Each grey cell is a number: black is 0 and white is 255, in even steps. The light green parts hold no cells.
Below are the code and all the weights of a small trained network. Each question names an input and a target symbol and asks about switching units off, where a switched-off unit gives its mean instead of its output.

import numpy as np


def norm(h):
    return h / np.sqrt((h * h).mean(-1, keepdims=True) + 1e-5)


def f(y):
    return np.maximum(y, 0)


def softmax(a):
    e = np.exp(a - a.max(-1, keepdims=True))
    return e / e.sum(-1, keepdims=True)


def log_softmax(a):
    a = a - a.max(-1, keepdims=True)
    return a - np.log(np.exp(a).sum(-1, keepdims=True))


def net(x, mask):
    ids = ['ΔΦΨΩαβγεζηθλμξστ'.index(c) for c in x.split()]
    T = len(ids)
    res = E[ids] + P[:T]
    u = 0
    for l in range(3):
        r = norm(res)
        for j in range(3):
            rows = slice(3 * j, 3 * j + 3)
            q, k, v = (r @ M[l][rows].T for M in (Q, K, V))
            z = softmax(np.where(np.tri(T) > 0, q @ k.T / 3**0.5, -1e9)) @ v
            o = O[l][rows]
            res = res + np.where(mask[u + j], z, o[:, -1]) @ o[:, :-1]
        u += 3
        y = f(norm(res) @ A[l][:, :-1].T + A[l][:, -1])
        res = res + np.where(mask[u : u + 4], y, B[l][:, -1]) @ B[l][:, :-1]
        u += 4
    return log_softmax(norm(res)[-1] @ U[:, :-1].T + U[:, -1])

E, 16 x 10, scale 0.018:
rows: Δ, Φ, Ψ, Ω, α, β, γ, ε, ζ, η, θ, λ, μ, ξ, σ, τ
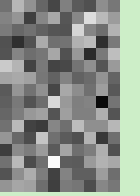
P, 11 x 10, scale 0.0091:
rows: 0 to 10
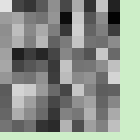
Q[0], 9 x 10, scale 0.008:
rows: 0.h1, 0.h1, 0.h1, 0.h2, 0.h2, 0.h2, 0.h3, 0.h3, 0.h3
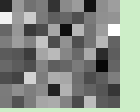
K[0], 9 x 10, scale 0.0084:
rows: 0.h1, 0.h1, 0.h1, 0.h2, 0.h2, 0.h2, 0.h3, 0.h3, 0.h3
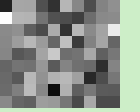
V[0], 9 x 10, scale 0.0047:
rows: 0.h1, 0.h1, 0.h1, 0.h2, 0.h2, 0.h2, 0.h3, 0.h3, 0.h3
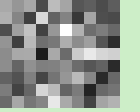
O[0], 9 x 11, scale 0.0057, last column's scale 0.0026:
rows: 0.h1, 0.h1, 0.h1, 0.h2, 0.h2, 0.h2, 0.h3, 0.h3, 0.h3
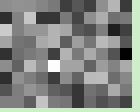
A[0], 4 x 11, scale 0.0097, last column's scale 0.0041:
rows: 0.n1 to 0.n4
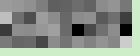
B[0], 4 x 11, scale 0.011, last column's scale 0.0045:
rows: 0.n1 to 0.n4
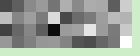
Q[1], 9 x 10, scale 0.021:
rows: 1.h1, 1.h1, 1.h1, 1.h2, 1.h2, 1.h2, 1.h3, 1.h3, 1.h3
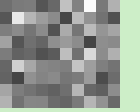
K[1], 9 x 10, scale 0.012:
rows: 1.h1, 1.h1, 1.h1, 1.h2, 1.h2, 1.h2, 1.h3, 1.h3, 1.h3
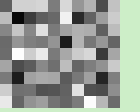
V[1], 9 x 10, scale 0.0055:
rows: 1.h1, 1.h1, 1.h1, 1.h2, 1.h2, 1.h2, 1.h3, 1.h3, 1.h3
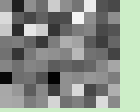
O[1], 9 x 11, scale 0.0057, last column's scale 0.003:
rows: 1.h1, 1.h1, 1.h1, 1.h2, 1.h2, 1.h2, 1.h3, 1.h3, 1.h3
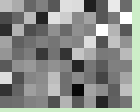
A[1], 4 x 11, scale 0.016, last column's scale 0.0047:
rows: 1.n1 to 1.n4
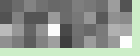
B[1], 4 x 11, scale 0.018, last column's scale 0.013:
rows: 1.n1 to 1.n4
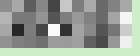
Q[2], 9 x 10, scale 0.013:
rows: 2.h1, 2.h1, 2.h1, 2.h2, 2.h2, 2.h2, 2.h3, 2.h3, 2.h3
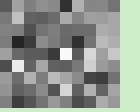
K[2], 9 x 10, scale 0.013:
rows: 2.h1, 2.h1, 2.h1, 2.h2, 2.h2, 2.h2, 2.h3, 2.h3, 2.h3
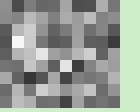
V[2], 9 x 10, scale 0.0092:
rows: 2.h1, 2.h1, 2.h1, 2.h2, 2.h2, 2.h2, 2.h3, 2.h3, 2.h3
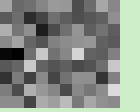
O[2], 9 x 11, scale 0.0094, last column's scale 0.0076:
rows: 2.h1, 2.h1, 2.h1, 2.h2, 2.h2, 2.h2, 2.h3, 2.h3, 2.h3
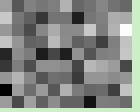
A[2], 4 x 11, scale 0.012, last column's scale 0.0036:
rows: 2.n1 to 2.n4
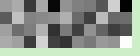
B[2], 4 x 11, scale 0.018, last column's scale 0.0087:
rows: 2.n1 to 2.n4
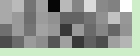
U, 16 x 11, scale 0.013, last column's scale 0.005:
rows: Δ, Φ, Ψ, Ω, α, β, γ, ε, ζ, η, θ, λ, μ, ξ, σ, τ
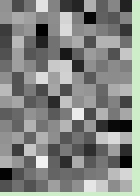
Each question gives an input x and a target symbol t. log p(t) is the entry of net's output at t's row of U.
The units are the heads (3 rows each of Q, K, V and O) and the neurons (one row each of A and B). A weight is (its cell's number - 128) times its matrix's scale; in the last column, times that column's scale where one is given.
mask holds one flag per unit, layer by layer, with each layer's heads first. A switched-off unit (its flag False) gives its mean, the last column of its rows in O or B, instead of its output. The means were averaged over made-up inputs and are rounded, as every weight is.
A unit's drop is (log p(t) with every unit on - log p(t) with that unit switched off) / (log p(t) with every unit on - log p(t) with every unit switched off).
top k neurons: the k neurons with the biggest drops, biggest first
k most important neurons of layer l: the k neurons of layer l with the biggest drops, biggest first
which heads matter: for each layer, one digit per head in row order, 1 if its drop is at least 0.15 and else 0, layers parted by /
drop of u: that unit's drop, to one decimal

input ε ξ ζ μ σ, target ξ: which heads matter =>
000 / 100 / 000
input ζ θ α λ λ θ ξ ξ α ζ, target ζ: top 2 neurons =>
0.n3; 2.n1
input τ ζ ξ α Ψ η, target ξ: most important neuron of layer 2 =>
2.n3
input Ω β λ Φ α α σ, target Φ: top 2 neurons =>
1.n2; 2.n1
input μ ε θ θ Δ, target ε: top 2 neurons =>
1.n2; 1.n4
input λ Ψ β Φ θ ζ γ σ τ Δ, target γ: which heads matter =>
001 / 100 / 011
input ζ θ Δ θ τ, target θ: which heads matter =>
010 / 100 / 000
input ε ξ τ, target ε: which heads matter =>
000 / 001 / 001
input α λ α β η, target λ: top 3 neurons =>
1.n3; 2.n2; 1.n2
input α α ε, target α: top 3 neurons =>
1.n4; 1.n2; 1.n3
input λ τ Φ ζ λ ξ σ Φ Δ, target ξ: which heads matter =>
001 / 100 / 000
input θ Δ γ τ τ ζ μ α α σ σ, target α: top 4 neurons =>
1.n4; 1.n3; 2.n3; 1.n2
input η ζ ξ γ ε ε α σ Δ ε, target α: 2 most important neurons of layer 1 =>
1.n4; 1.n3
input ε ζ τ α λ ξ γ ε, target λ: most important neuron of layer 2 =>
2.n2
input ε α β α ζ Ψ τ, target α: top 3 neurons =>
1.n4; 1.n3; 2.n3
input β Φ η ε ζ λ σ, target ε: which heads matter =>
100 / 100 / 001
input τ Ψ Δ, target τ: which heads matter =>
000 / 000 / 001
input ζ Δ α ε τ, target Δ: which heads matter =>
000 / 100 / 001
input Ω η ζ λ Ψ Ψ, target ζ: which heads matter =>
011 / 000 / 000
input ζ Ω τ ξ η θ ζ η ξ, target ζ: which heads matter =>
010 / 000 / 000
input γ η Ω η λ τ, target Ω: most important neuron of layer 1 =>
1.n2
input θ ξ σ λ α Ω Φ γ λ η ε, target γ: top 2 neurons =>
1.n3; 1.n4
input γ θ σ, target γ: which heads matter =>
000 / 001 / 011
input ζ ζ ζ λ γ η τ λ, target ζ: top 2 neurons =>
0.n2; 2.n1
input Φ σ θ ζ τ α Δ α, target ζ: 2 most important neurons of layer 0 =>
0.n3; 0.n4
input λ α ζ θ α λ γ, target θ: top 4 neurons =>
1.n2; 1.n3; 2.n1; 1.n4
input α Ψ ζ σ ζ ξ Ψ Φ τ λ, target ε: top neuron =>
1.n3
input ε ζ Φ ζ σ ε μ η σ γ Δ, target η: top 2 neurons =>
1.n2; 1.n3
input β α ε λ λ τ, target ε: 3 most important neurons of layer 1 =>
1.n4; 1.n2; 1.n3
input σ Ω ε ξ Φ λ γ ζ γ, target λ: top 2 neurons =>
1.n3; 2.n2
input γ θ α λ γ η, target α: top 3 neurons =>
1.n4; 1.n3; 2.n3
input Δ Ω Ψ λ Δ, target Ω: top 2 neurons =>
1.n2; 1.n3
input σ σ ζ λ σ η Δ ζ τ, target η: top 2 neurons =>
0.n1; 1.n2
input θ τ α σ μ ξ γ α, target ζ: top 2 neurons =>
0.n3; 2.n1
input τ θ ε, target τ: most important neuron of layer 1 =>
1.n2
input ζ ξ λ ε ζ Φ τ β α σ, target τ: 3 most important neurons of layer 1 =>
1.n4; 1.n2; 1.n1
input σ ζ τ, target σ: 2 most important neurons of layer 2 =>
2.n4; 2.n1
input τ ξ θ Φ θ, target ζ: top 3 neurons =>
1.n3; 0.n2; 2.n1
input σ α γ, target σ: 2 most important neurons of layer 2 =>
2.n4; 2.n1
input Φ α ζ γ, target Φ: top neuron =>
1.n2
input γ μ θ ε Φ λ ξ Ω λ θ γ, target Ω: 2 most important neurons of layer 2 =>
2.n1; 2.n2
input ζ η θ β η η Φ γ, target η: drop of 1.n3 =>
0.3
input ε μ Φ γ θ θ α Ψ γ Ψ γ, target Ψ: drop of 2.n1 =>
0.2
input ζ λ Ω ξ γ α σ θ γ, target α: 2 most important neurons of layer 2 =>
2.n3; 2.n1
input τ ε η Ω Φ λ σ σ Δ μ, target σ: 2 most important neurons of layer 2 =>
2.n4; 2.n1
